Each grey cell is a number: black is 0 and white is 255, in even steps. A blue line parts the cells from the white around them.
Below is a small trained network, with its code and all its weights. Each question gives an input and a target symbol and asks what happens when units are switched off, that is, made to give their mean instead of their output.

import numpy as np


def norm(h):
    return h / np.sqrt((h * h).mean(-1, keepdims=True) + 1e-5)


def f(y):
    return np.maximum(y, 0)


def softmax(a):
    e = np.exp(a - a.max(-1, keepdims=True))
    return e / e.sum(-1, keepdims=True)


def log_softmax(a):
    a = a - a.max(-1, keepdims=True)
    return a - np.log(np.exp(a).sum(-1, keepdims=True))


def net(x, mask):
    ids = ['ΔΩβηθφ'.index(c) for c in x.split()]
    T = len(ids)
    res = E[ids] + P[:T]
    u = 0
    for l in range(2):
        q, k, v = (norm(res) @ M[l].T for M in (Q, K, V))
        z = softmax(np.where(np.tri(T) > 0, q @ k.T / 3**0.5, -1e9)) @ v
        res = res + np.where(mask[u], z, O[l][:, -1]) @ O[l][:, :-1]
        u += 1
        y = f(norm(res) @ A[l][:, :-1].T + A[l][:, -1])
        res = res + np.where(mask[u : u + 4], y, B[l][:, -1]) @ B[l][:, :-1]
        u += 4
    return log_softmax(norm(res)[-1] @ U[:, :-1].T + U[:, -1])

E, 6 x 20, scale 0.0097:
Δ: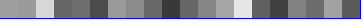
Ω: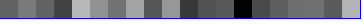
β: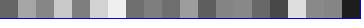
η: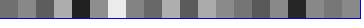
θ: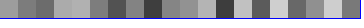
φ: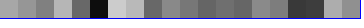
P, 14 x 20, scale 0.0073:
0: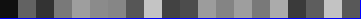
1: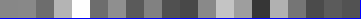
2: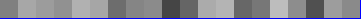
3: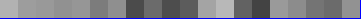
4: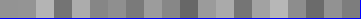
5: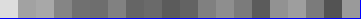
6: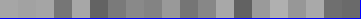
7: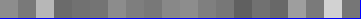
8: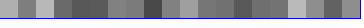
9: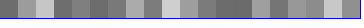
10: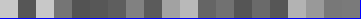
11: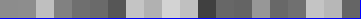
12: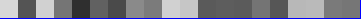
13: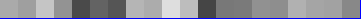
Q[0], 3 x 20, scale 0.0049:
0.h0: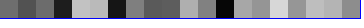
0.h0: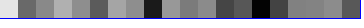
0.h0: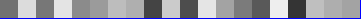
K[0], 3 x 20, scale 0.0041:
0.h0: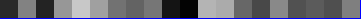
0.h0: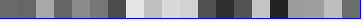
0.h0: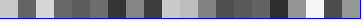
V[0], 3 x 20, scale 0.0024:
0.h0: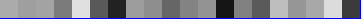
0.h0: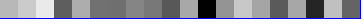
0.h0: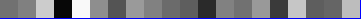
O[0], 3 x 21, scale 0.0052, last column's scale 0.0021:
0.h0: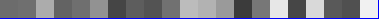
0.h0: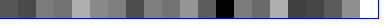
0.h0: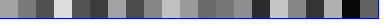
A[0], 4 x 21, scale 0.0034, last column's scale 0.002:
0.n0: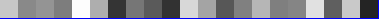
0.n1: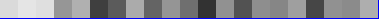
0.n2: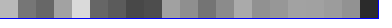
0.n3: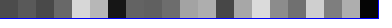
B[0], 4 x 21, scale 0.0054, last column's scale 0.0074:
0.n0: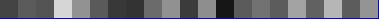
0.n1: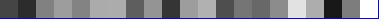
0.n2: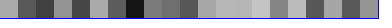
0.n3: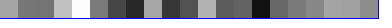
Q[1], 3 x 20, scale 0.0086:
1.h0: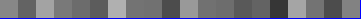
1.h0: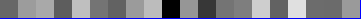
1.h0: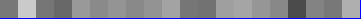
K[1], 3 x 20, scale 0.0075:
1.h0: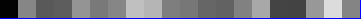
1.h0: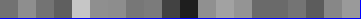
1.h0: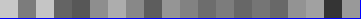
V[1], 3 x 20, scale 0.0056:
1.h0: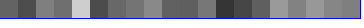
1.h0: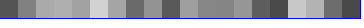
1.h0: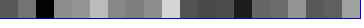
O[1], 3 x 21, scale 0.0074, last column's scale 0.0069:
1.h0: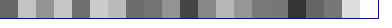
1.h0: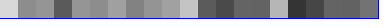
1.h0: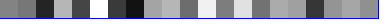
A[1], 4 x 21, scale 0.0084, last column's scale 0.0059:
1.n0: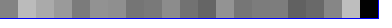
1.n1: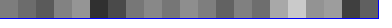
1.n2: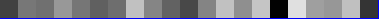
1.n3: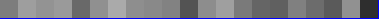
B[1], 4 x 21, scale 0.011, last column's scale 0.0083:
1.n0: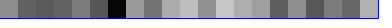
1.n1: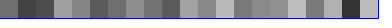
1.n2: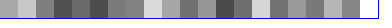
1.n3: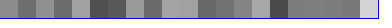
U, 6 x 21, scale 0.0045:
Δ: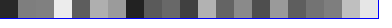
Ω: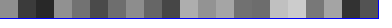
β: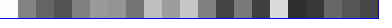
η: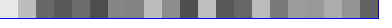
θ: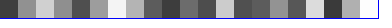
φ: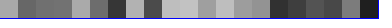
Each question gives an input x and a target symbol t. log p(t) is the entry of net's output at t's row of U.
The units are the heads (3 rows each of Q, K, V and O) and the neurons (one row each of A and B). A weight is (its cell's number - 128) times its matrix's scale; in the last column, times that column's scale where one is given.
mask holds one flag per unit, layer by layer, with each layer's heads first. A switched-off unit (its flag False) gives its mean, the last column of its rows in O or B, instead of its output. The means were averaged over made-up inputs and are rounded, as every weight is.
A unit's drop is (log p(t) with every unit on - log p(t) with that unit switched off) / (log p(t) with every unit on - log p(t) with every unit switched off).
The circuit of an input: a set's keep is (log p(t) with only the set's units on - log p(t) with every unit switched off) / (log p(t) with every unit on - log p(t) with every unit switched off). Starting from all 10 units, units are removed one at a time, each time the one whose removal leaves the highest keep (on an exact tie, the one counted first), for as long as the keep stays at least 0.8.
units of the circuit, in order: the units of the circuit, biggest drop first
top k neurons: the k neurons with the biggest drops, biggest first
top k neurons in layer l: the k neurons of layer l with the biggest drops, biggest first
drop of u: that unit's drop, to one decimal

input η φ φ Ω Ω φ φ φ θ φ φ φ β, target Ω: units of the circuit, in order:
1.h0, 0.h0, 1.n1, 0.n1
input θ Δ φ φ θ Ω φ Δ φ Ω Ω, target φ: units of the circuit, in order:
1.h0, 1.n0
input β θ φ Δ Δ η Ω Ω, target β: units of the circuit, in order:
1.h0
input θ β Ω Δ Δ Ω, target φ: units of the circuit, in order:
1.n0, 1.h0
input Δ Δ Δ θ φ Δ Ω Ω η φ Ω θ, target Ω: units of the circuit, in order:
0.h0, 1.n1
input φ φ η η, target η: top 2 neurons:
0.n1, 1.n2
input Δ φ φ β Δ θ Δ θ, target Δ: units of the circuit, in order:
0.n0, 1.h0, 1.n2
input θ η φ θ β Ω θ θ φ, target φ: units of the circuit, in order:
1.n0, 1.h0
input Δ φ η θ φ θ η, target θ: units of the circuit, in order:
0.h0, 1.n2
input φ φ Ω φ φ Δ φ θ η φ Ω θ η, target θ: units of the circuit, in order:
1.h0, 1.n2
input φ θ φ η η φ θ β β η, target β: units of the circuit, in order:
1.h0, 0.n1
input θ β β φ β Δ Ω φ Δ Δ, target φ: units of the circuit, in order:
1.n0, 1.h0
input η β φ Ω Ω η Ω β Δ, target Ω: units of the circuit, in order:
1.h0, 0.h0, 1.n1
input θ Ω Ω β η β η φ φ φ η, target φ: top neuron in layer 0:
0.n1
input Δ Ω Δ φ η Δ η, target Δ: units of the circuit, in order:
0.h0, 1.n2
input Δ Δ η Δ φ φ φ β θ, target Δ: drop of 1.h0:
0.2
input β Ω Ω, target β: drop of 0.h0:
0.1
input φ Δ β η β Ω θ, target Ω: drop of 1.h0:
0.2
